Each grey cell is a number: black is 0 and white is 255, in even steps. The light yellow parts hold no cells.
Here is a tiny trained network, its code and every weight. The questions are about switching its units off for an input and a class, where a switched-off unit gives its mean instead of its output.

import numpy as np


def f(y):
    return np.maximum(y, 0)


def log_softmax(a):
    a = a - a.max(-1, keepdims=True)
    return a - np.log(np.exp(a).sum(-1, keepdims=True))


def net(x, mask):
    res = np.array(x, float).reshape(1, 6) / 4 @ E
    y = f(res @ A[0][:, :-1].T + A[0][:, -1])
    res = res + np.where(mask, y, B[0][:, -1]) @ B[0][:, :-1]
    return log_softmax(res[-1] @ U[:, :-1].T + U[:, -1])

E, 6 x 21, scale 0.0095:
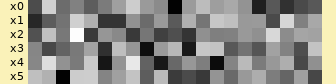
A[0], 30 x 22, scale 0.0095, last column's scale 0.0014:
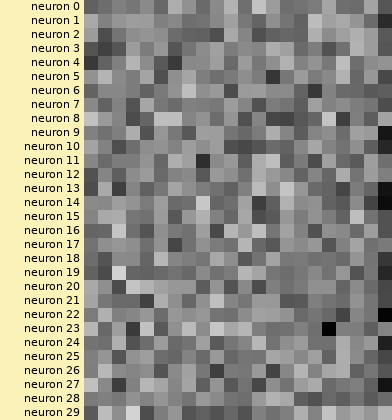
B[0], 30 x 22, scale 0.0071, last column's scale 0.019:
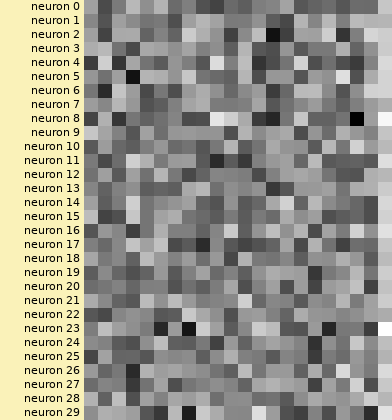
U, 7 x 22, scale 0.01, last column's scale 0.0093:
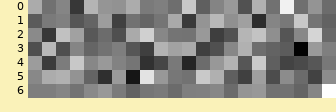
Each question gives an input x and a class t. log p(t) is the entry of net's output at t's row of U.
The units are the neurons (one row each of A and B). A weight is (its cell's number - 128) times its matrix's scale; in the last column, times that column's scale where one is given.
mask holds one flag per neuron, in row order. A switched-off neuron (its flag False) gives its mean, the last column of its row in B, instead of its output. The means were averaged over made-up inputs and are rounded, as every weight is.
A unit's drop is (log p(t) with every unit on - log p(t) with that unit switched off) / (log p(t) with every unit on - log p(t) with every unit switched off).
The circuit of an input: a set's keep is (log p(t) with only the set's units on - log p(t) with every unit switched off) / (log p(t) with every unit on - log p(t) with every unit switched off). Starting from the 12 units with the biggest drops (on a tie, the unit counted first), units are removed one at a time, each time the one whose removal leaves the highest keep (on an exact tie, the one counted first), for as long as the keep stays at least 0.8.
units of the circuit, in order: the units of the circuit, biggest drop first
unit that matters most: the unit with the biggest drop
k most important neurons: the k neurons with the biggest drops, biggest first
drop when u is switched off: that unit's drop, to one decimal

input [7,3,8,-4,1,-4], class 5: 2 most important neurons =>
(neuron 29; neuron 2)
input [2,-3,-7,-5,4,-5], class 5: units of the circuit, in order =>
(neuron 23)
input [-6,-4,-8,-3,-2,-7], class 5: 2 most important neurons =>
(neuron 23; neuron 7)
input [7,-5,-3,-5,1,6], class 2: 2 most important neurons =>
(neuron 6; neuron 13)
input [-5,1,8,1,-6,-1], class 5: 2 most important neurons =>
(neuron 29; neuron 5)
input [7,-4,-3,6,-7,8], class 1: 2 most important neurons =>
(neuron 27; neuron 20)
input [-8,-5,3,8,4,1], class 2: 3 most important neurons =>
(neuron 2; neuron 1; neuron 14)
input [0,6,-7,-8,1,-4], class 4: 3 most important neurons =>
(neuron 17; neuron 14; neuron 8)
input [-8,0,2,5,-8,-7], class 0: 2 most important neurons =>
(neuron 9; neuron 21)
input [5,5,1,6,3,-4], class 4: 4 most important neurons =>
(neuron 11; neuron 8; neuron 0; neuron 2)
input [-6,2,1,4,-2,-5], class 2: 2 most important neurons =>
(neuron 2; neuron 27)
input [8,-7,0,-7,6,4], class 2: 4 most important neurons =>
(neuron 6; neuron 13; neuron 22; neuron 4)
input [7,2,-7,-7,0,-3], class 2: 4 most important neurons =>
(neuron 6; neuron 29; neuron 13; neuron 11)
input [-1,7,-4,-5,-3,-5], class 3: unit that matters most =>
neuron 4
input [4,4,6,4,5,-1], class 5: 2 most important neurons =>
(neuron 29; neuron 8)
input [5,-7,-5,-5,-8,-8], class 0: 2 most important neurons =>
(neuron 21; neuron 18)
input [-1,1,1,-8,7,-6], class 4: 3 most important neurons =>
(neuron 17; neuron 15; neuron 14)
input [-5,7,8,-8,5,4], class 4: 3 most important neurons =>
(neuron 17; neuron 8; neuron 23)
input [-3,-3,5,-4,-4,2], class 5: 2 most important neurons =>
(neuron 29; neuron 5)
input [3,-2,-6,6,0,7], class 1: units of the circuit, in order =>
(neuron 27)
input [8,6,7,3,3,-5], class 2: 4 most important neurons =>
(neuron 13; neuron 23; neuron 6; neuron 8)
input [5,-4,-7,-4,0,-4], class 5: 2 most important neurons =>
(neuron 23; neuron 2)
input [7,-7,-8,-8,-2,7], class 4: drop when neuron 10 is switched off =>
0.2
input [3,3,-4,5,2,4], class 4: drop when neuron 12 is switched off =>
0.1
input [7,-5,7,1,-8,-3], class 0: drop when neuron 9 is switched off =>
0.3
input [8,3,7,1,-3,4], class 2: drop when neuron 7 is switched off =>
0.0
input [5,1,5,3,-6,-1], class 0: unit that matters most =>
neuron 23
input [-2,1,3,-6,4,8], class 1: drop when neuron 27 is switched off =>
0.1
